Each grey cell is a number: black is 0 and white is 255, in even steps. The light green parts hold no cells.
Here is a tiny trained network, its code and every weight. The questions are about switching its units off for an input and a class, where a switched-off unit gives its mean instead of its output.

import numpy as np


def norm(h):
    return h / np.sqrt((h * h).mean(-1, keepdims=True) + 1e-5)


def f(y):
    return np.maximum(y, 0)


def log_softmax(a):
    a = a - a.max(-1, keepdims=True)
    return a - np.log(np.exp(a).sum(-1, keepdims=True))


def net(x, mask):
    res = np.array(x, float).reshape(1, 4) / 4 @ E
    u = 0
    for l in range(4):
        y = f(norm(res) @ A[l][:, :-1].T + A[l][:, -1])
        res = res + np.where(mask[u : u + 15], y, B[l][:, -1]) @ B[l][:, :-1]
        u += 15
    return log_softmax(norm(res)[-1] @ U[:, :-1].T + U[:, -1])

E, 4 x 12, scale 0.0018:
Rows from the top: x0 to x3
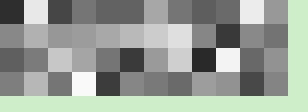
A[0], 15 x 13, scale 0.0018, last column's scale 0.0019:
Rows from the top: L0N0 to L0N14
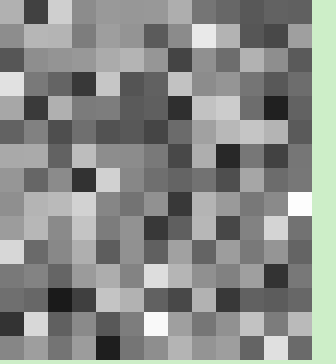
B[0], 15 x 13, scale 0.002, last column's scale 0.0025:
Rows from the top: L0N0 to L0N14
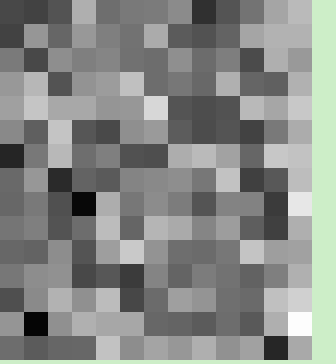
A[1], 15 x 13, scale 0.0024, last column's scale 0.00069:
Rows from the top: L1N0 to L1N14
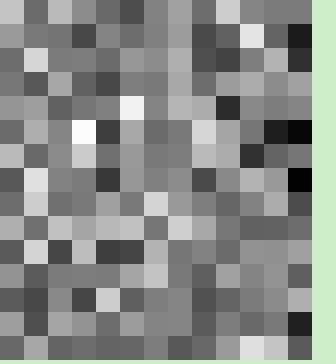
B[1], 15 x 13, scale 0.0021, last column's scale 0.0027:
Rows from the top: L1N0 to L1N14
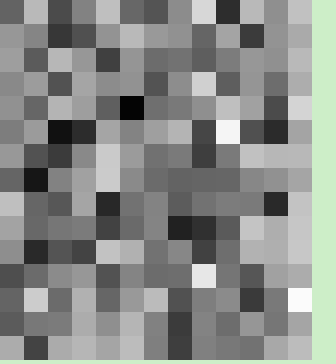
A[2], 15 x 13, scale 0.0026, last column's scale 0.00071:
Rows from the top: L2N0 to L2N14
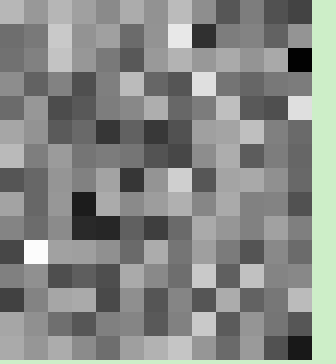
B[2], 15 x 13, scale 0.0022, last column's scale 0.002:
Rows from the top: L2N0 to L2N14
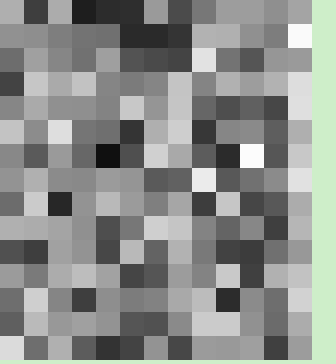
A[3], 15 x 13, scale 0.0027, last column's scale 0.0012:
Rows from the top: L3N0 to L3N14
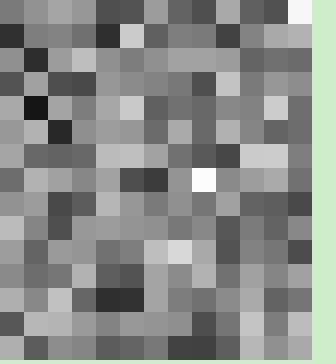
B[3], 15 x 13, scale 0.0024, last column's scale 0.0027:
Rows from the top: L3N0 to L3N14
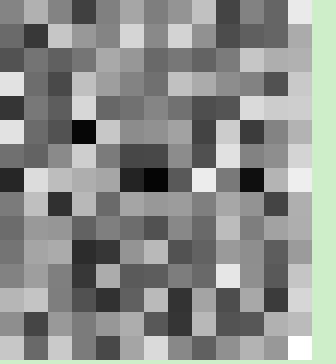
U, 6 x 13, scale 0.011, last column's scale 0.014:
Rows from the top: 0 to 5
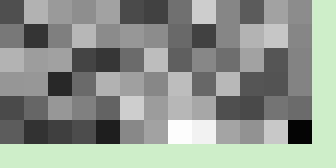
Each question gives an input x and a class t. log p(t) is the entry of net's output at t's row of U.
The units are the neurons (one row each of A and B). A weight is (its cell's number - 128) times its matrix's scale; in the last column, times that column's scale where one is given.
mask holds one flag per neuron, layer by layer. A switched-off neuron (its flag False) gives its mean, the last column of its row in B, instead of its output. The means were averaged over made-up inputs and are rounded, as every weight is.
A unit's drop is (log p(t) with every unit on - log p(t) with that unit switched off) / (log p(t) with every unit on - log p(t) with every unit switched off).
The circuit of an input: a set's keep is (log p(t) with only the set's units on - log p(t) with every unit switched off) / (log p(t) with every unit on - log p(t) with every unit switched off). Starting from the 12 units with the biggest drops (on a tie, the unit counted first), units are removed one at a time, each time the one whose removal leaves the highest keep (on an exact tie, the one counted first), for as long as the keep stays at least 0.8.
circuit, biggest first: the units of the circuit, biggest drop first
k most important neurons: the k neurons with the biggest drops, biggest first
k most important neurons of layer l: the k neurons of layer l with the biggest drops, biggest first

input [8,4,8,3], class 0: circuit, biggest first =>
[L2N7; L2N1; L2N2]
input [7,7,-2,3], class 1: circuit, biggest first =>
[L1N10; L0N13; L3N6]
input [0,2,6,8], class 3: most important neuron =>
[L1N5]
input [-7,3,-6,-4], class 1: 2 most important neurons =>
[L1N9; L1N0]
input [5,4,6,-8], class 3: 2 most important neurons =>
[L1N1; L2N8]
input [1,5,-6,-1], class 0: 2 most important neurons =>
[L0N6; L3N7]
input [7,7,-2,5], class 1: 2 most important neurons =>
[L1N10; L1N7]
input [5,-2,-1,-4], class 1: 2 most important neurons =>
[L1N14; L0N8]
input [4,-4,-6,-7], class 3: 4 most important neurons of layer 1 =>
[L1N1; L1N0; L1N11; L1N3]
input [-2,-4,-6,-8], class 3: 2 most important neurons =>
[L0N7; L2N8]
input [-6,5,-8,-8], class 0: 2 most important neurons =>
[L0N12; L0N8]
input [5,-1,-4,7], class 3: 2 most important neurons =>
[L1N5; L0N9]
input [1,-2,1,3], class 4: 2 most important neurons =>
[L0N8; L0N5]
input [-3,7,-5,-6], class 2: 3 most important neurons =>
[L1N4; L0N8; L2N0]
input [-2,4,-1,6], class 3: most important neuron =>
[L1N5]
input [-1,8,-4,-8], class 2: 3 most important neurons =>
[L1N4; L2N14; L0N8]
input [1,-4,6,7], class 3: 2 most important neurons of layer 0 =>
[L0N12; L0N6]
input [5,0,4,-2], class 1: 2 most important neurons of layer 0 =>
[L0N6; L0N12]
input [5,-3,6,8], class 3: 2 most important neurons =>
[L1N5; L1N10]
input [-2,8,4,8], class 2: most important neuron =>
[L2N0]
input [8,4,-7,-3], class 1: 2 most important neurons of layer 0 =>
[L0N13; L0N14]
